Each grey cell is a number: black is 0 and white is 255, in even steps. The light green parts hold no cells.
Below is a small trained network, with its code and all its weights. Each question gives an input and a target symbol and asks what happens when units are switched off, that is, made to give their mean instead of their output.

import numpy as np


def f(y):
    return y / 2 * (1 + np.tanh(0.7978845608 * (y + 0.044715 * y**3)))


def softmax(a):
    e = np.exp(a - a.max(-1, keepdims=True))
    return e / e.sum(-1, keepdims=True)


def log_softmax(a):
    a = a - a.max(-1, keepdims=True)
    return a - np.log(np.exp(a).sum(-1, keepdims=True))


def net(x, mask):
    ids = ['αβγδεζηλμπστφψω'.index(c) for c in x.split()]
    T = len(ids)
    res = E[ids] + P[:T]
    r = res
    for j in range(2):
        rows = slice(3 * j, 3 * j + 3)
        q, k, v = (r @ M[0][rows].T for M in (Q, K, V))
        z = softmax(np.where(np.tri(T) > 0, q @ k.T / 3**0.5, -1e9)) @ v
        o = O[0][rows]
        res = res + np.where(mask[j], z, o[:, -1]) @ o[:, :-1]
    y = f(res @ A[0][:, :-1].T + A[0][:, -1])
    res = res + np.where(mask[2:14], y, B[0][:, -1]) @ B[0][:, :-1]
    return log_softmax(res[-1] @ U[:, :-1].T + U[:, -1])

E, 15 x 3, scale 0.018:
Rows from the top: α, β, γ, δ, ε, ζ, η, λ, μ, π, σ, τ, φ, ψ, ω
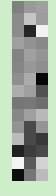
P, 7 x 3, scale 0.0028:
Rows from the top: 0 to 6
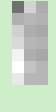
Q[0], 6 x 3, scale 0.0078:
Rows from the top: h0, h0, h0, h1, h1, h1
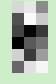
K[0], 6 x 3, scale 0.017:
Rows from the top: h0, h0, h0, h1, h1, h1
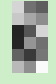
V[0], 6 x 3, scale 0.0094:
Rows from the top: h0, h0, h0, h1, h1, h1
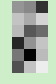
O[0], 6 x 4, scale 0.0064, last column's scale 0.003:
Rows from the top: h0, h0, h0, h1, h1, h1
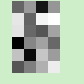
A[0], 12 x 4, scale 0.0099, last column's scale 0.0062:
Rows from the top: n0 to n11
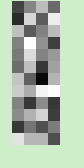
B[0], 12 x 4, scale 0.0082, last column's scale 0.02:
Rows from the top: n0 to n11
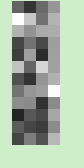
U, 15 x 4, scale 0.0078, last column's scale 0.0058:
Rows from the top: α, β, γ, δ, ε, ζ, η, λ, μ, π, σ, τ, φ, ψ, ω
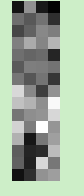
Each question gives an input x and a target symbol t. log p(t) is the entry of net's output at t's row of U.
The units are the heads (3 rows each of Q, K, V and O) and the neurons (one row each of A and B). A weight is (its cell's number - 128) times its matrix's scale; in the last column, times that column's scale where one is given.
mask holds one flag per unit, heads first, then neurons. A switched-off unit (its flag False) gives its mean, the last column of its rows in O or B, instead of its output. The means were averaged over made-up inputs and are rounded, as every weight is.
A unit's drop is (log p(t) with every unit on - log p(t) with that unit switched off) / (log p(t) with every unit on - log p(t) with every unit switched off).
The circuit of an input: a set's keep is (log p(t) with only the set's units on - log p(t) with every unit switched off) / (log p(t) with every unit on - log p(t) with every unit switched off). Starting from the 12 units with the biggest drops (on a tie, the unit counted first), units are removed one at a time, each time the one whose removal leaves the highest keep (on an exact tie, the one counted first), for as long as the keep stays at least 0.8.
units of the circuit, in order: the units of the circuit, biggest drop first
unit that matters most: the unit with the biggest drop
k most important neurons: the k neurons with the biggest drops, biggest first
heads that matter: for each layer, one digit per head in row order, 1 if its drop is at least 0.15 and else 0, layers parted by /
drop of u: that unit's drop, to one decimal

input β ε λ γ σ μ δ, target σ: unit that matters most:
h1
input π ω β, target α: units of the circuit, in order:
h1; n4; n3
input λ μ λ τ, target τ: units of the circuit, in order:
n6; h1; n2
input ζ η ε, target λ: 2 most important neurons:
n1; n7
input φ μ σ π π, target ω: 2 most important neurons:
n1; n9
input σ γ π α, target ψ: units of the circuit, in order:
h1; n1
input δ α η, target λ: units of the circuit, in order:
n1; h1
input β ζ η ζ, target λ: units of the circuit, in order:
h0; n1; h1; n7
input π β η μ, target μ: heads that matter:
01
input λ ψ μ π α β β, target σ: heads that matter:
11
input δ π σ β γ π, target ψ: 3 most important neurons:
n1; n9; n4
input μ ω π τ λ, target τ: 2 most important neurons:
n6; n5
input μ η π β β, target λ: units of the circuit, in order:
h0; n1; n7
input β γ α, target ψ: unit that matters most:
h1
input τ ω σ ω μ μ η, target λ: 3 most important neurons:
n1; n5; n9
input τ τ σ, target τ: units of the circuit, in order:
h1; n6
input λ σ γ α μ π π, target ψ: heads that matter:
01
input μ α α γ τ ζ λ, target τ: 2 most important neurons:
n6; n7
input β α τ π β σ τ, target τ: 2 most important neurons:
n6; n2
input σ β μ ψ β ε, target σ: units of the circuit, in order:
h0
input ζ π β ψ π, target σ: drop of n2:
0.6
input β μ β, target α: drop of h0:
0.2
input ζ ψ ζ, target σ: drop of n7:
0.1
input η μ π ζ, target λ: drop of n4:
0.0
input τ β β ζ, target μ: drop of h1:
0.4
